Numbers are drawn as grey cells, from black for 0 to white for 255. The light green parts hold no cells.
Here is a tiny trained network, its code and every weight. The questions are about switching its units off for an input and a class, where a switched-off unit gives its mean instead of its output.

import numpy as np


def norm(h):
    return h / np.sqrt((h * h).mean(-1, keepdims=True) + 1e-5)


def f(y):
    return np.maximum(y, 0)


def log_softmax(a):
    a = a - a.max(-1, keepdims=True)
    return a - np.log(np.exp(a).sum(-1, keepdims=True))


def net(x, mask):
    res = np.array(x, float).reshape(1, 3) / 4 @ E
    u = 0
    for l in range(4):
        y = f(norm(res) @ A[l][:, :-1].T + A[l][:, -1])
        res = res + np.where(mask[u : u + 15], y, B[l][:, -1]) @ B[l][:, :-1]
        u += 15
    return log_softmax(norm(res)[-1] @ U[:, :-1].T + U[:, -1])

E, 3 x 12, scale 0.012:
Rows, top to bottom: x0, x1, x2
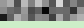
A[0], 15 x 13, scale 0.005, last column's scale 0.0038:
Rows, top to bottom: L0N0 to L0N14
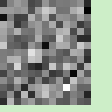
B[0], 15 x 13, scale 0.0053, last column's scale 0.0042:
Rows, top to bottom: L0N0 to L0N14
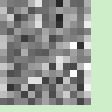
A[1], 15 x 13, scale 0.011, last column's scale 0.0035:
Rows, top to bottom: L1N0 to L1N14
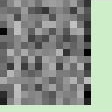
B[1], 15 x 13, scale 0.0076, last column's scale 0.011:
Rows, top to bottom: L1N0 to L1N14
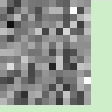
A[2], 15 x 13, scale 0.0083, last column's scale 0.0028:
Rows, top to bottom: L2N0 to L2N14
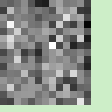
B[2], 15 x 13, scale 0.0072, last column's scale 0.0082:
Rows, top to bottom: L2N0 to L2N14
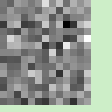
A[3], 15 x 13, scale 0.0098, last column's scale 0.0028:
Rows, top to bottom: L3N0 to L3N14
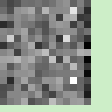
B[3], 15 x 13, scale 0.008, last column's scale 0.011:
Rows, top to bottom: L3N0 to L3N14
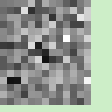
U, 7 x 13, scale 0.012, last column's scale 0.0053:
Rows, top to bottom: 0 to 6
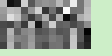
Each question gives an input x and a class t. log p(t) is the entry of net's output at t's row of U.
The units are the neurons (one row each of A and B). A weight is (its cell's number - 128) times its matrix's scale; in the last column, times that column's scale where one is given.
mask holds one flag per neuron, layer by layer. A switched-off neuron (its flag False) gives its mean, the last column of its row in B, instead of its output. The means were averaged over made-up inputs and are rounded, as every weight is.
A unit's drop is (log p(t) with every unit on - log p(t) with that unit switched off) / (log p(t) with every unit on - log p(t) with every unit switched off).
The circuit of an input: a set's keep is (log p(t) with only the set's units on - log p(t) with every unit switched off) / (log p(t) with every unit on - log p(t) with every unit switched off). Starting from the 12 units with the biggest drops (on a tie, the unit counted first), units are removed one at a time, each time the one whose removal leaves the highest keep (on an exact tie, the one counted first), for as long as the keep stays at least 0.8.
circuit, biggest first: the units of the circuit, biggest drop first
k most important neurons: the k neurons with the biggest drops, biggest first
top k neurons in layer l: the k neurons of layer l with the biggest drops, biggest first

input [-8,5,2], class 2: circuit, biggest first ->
L1N9
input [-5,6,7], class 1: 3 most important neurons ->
L1N4, L1N13, L0N12
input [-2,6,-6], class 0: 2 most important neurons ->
L1N1, L1N4
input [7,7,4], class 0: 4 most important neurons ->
L1N1, L1N9, L0N9, L1N5
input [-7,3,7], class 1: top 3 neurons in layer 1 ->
L1N4, L1N13, L1N14
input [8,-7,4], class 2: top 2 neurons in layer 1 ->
L1N7, L1N1
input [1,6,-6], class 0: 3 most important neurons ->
L1N1, L1N4, L0N11
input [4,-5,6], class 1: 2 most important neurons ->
L1N4, L0N6
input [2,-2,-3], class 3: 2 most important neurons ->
L1N11, L1N4
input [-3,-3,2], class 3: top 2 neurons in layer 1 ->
L1N11, L1N1
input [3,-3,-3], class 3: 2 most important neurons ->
L1N4, L1N9
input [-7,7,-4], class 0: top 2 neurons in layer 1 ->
L1N1, L1N5
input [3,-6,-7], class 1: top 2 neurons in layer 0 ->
L0N3, L0N6
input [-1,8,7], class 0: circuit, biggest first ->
L1N1
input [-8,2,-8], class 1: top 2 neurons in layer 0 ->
L0N3, L0N6
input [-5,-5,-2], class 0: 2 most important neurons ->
L0N12, L1N3
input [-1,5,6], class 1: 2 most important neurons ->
L1N4, L1N13
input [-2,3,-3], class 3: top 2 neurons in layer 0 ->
L0N6, L0N9
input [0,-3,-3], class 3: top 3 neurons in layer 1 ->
L1N11, L1N4, L1N1
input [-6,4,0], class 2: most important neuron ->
L1N9
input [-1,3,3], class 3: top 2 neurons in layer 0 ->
L0N10, L0N11
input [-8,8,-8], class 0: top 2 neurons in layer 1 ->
L1N1, L1N4
